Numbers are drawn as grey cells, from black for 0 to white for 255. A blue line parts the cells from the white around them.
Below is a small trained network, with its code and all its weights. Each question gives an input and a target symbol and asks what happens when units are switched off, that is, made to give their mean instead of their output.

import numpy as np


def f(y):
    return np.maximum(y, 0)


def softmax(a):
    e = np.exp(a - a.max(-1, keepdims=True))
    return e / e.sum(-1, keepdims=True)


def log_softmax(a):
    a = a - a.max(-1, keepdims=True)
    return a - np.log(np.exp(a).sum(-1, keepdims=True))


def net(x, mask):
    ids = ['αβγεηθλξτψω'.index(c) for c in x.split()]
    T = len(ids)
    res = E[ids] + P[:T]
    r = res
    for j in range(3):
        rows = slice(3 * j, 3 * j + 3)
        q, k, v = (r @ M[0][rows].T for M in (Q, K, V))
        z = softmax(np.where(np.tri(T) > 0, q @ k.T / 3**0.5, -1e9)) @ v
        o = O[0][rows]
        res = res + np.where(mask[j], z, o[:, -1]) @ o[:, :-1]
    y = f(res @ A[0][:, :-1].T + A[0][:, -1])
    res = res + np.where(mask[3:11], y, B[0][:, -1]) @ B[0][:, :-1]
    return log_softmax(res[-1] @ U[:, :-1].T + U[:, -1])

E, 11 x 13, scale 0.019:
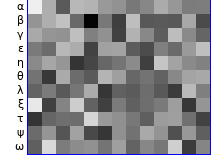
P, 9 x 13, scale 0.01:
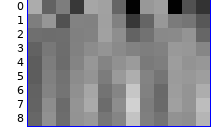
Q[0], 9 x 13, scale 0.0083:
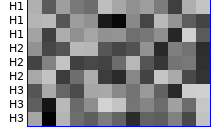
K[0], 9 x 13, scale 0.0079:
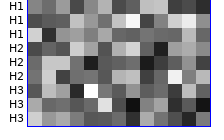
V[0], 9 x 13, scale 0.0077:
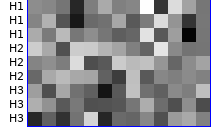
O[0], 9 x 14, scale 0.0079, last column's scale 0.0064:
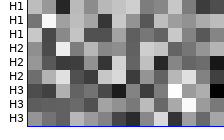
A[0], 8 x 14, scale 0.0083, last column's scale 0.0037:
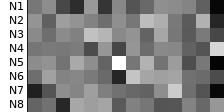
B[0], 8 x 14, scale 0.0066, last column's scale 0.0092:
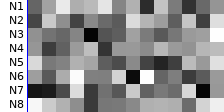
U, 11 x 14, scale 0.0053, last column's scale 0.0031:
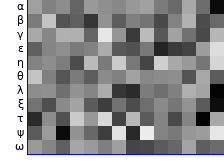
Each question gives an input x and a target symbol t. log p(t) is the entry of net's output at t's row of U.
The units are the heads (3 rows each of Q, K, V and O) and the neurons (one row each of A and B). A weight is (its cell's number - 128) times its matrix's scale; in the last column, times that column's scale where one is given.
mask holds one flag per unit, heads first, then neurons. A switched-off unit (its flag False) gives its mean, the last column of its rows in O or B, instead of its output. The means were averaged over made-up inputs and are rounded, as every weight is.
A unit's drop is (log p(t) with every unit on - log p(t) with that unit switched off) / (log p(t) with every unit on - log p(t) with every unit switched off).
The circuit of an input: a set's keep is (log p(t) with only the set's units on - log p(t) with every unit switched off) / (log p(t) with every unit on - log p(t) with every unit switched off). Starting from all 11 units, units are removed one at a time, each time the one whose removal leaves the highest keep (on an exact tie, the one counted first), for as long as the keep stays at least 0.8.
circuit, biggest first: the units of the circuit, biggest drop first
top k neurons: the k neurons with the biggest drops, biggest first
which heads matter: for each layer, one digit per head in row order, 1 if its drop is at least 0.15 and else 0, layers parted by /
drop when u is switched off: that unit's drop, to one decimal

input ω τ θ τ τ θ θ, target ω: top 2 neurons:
(N5 N8)
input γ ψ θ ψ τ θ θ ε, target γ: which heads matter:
110
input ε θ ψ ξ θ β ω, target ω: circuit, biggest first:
(N5 H1 H2)
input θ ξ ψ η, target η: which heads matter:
100
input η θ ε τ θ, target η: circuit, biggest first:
(H1 N3)
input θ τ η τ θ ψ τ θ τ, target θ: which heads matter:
101
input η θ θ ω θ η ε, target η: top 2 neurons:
(N3 N5)
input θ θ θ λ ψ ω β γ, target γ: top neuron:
(N6)
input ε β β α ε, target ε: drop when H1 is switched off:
0.5
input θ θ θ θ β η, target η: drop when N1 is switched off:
0.1
